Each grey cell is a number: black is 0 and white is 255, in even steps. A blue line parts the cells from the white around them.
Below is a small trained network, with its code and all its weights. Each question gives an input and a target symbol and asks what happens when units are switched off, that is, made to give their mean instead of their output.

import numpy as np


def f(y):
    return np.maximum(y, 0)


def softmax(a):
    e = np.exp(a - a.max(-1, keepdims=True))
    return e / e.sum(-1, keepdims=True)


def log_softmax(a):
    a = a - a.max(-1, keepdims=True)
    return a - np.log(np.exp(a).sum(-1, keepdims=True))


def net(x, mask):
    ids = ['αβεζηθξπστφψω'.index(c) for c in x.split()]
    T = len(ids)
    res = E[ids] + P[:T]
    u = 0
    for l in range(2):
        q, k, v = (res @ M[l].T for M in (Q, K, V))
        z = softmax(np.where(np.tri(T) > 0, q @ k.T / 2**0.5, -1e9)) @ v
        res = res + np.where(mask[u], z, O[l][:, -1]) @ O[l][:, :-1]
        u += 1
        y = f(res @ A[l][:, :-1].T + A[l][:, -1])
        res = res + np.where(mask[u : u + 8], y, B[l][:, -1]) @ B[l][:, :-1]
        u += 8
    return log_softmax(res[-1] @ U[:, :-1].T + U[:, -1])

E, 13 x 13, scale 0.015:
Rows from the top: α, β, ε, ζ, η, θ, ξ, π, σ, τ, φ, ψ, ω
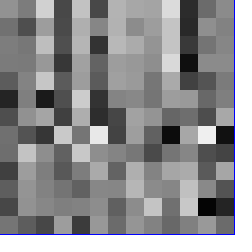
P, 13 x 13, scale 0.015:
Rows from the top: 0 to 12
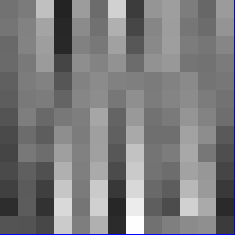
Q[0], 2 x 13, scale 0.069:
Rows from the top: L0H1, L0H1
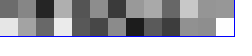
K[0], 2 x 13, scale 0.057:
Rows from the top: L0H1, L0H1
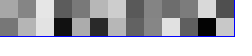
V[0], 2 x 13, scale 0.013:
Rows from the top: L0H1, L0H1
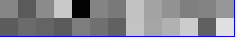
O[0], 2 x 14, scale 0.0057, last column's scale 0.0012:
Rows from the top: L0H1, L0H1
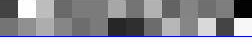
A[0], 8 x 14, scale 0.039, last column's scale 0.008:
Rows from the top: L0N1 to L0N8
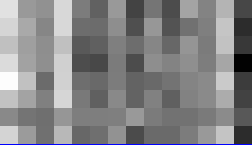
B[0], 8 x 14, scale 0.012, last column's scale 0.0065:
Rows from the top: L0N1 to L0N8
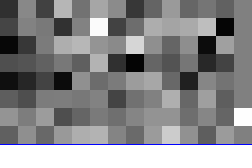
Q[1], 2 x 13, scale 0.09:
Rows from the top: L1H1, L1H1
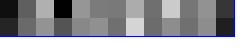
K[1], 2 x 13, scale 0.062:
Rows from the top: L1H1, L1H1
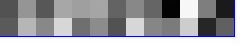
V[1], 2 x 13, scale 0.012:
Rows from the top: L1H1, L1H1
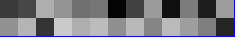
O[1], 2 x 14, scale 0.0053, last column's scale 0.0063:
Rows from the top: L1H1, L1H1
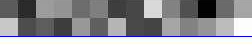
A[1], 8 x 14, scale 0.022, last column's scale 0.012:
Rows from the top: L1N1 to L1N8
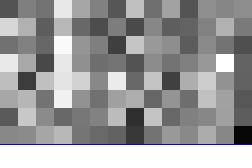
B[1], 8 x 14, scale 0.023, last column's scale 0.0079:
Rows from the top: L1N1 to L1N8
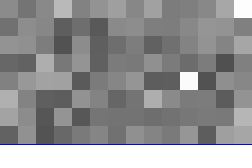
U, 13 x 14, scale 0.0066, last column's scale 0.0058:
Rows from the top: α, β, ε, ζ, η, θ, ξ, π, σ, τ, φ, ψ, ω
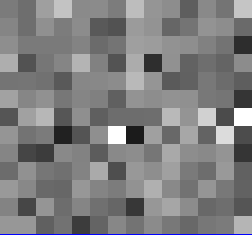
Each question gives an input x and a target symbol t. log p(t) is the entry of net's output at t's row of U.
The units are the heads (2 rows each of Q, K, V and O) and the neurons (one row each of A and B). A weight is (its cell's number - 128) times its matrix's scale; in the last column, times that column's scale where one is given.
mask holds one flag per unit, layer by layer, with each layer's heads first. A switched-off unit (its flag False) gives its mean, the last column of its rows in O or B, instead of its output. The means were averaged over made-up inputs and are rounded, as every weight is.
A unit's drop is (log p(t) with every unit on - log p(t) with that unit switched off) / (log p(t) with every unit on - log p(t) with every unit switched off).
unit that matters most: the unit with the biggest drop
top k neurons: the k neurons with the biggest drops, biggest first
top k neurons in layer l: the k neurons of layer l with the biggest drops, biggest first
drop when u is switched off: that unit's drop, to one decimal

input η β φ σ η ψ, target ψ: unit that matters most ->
L1H1
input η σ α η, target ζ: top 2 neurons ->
L0N7, L1N1
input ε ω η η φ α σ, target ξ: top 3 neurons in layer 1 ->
L1N1, L1N7, L1N8
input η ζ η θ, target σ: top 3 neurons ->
L0N7, L1N8, L1N1
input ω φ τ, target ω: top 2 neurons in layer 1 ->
L1N7, L1N1
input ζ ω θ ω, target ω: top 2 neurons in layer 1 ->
L1N7, L1N1
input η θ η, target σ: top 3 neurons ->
L1N8, L0N7, L1N1
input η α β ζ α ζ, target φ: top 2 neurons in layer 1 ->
L1N6, L1N1
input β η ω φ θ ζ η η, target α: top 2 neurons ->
L1N1, L0N7
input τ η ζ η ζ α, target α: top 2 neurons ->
L1N1, L0N7
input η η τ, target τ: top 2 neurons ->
L1N8, L0N7
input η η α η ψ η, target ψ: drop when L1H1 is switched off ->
0.8
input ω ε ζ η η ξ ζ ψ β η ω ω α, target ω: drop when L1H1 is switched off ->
0.1
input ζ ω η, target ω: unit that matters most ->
L1N7
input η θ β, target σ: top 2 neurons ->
L1N8, L0N7
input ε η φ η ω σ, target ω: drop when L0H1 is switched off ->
1.3
